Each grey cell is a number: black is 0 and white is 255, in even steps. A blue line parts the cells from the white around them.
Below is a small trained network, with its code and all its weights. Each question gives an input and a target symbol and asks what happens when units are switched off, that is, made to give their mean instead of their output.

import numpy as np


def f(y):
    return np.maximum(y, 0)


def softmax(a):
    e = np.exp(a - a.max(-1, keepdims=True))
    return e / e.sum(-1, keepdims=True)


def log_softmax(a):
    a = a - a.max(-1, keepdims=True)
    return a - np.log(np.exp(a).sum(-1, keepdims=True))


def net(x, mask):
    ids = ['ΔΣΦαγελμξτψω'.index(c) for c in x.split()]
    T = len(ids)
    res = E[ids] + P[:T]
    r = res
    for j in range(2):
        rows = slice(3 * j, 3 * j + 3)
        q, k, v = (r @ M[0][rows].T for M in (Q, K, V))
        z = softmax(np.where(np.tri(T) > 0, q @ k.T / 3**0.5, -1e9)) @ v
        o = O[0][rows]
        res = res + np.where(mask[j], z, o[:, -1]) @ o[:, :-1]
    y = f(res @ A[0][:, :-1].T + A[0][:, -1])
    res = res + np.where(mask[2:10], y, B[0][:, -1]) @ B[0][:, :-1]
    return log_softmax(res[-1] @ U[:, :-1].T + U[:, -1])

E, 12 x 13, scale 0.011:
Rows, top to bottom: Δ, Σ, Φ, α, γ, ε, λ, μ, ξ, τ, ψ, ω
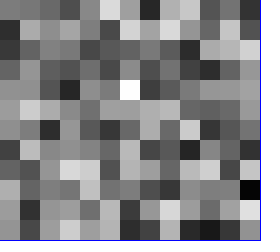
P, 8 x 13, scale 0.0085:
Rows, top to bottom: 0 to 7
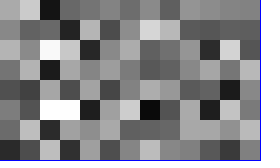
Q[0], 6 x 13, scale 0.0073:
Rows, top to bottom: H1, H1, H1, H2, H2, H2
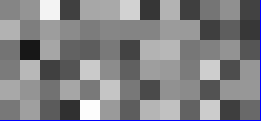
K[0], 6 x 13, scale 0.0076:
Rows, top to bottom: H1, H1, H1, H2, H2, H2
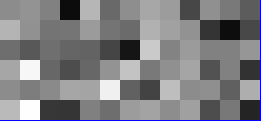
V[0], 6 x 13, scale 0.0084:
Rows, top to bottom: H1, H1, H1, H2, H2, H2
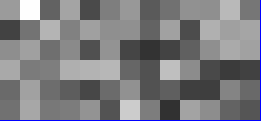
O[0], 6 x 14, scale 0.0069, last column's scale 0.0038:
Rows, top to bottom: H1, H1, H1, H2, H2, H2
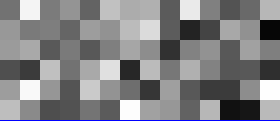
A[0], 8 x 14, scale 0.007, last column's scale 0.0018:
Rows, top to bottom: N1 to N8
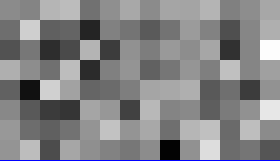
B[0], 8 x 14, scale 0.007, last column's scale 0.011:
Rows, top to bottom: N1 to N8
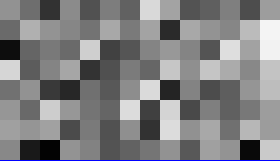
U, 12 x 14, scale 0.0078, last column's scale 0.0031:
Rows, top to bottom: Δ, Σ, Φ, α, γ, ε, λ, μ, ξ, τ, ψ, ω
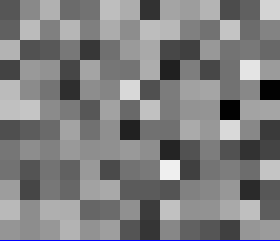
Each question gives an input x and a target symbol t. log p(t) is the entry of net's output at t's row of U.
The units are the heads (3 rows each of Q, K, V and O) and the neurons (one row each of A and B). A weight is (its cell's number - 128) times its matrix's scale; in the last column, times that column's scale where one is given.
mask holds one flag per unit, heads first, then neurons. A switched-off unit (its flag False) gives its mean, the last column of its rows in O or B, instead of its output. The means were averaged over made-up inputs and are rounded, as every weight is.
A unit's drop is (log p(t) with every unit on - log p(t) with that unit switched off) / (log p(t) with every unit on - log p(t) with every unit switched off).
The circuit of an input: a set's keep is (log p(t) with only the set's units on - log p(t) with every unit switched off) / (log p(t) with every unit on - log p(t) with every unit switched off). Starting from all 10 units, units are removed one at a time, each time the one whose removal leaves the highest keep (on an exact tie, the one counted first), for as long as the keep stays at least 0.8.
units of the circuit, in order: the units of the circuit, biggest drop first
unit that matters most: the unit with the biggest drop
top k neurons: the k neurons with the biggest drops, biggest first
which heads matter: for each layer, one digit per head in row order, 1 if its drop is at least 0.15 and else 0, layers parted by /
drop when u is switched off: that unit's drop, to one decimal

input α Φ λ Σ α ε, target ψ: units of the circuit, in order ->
[H2, N4]
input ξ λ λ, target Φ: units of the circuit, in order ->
[H2]
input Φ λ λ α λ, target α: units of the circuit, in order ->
[N8, N4]
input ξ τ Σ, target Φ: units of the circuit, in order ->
[H2, N5]
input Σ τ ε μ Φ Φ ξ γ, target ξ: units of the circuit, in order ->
[H1, N2]
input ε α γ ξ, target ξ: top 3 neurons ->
[N8, N7, N3]
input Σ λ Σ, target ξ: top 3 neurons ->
[N2, N1, N5]
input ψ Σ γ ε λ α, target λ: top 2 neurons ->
[N4, N6]
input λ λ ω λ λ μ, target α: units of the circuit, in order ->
[H2, N5]
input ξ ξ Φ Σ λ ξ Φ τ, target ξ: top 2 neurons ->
[N2, N6]
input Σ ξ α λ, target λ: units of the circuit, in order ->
[N8, H1, N3, N2]
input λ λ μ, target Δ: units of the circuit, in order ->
[H2, H1, N3]
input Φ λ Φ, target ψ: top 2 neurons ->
[N4, N5]
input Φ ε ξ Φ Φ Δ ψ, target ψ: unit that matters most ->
N7
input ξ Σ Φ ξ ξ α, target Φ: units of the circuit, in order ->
[H2, N3]
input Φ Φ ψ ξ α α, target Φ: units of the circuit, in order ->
[H2, N3, N5]
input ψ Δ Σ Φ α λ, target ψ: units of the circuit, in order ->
[H2, N4]
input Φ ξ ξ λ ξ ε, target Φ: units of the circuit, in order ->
[H2, N5]
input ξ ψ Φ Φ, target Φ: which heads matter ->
10
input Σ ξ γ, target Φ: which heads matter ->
01
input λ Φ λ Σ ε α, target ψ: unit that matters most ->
H2
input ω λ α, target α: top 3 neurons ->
[N5, N8, N4]
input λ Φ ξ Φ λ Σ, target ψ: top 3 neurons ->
[N4, N8, N3]
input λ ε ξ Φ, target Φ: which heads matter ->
11
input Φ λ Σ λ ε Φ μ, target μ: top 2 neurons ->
[N8, N4]
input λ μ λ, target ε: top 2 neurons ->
[N3, N2]
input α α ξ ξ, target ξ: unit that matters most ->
N2
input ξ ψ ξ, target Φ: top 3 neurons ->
[N5, N3, N1]
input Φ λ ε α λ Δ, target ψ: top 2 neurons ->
[N4, N8]
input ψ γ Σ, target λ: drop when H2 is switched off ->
1.8
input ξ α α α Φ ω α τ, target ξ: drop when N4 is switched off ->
-0.1
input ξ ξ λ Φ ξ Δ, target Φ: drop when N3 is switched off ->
0.2
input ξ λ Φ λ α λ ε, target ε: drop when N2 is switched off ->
0.1
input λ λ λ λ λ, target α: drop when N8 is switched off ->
0.1
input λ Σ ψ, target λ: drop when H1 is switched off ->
0.1
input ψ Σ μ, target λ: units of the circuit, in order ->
[H2]
